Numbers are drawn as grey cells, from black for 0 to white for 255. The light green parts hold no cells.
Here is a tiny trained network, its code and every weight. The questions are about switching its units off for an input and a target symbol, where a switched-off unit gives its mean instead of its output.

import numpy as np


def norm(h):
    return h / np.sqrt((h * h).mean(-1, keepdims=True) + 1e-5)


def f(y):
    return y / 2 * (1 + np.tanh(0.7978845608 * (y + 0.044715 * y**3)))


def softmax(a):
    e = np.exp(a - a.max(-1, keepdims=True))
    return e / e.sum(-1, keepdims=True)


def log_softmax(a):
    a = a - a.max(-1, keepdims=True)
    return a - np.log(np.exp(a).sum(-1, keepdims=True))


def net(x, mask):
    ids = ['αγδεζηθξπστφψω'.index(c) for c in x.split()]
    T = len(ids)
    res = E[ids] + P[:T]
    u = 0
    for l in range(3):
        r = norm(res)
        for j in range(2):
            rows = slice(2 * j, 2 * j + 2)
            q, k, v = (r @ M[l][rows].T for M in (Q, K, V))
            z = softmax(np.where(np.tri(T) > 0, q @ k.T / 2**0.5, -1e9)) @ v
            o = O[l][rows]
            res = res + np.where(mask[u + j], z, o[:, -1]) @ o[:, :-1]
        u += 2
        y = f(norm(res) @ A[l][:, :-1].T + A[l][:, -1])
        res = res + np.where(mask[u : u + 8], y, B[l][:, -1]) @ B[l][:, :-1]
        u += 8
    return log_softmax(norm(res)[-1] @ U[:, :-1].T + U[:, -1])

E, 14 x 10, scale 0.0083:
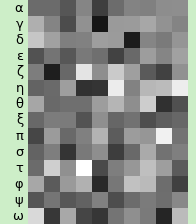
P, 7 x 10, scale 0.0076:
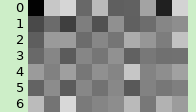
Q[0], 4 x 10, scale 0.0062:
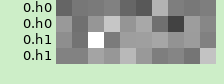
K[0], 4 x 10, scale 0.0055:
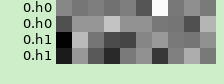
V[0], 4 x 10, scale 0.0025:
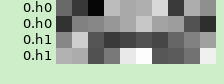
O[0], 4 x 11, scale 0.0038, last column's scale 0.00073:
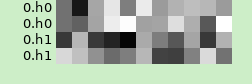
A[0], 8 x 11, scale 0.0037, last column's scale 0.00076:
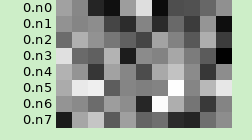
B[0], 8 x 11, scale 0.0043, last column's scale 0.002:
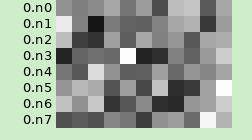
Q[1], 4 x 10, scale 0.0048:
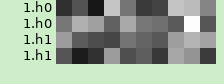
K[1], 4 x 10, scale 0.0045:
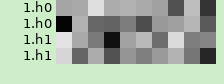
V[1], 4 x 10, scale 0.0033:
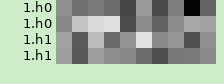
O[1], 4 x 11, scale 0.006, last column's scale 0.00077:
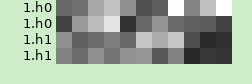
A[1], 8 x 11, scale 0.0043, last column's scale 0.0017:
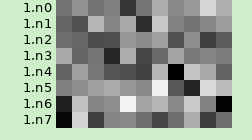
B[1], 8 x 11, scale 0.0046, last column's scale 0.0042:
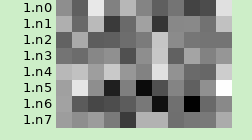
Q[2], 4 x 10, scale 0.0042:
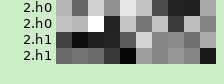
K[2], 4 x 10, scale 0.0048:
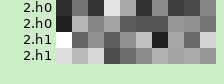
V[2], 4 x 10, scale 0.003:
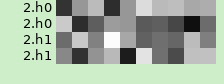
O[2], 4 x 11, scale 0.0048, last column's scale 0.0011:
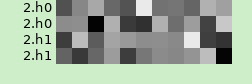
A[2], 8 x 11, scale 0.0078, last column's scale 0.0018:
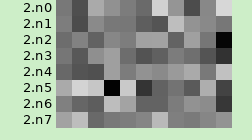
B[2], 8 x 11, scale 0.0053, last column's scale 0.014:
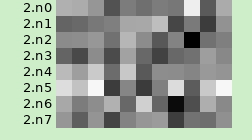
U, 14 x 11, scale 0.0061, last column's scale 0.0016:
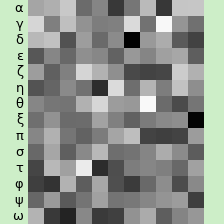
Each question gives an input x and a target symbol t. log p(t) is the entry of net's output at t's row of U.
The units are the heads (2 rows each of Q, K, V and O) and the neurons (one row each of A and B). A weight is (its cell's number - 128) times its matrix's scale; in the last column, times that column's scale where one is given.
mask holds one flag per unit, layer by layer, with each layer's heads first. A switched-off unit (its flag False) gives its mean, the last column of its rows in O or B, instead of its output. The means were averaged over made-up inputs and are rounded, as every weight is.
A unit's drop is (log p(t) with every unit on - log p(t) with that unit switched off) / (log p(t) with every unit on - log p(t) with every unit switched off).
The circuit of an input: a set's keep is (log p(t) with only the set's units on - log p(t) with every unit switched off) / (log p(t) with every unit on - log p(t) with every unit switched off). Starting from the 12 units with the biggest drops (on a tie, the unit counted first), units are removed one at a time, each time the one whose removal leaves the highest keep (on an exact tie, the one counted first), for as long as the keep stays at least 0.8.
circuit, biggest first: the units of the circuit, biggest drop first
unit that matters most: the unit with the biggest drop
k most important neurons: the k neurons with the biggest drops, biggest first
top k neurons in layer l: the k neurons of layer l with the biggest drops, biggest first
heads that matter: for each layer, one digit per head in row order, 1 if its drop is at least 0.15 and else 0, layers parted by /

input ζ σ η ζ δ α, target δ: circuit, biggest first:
[2.n5 0.n5]
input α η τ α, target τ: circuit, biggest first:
[1.h0 2.n5]
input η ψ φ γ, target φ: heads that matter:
01 / 00 / 00
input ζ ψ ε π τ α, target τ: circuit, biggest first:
[1.h0 2.n5 0.n6]
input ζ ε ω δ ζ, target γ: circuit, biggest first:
[2.n0 2.n5]
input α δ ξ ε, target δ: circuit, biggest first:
[0.h1 2.n5 0.n0 1.n5]
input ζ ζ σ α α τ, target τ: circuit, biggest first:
[2.n5 1.h0]
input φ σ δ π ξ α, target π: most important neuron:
[0.n7]
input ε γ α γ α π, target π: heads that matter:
00 / 10 / 00
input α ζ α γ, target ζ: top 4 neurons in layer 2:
[2.n5 2.n6 2.n0 2.n4]
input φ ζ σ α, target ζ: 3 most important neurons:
[2.n5 2.n6 1.n5]
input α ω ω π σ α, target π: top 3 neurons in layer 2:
[2.n5 2.n2 2.n7]
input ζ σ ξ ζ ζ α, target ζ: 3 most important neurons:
[2.n5 2.n6 2.n4]
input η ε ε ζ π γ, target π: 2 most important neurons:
[0.n3 2.n5]
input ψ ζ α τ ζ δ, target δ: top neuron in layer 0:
[0.n0]
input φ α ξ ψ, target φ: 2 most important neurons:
[2.n5 1.n5]
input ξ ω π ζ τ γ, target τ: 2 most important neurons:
[2.n5 1.n7]
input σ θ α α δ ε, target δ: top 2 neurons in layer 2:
[2.n5 2.n4]
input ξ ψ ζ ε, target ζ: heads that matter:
01 / 00 / 00
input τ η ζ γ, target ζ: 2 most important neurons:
[2.n5 0.n3]
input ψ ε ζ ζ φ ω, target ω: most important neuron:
[2.n5]
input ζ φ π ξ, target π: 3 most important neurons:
[2.n5 0.n3 0.n0]
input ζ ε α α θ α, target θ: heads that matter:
00 / 01 / 00
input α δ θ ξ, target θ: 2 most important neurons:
[0.n0 2.n5]
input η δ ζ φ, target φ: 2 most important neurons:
[2.n5 0.n3]
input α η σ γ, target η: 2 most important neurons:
[2.n5 1.n5]
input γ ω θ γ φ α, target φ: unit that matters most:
0.h1
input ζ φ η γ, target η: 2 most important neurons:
[2.n5 0.n3]
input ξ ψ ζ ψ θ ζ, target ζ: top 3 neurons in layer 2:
[2.n5 2.n6 2.n4]
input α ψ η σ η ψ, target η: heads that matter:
00 / 00 / 10
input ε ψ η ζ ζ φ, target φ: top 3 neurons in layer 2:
[2.n5 2.n3 2.n1]
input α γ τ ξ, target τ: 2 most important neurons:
[2.n5 0.n7]
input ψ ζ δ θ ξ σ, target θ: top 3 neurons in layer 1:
[1.n5 1.n7 1.n6]
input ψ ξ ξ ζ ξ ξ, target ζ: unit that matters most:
0.n7
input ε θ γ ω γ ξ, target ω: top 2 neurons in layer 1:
[1.n7 1.n0]
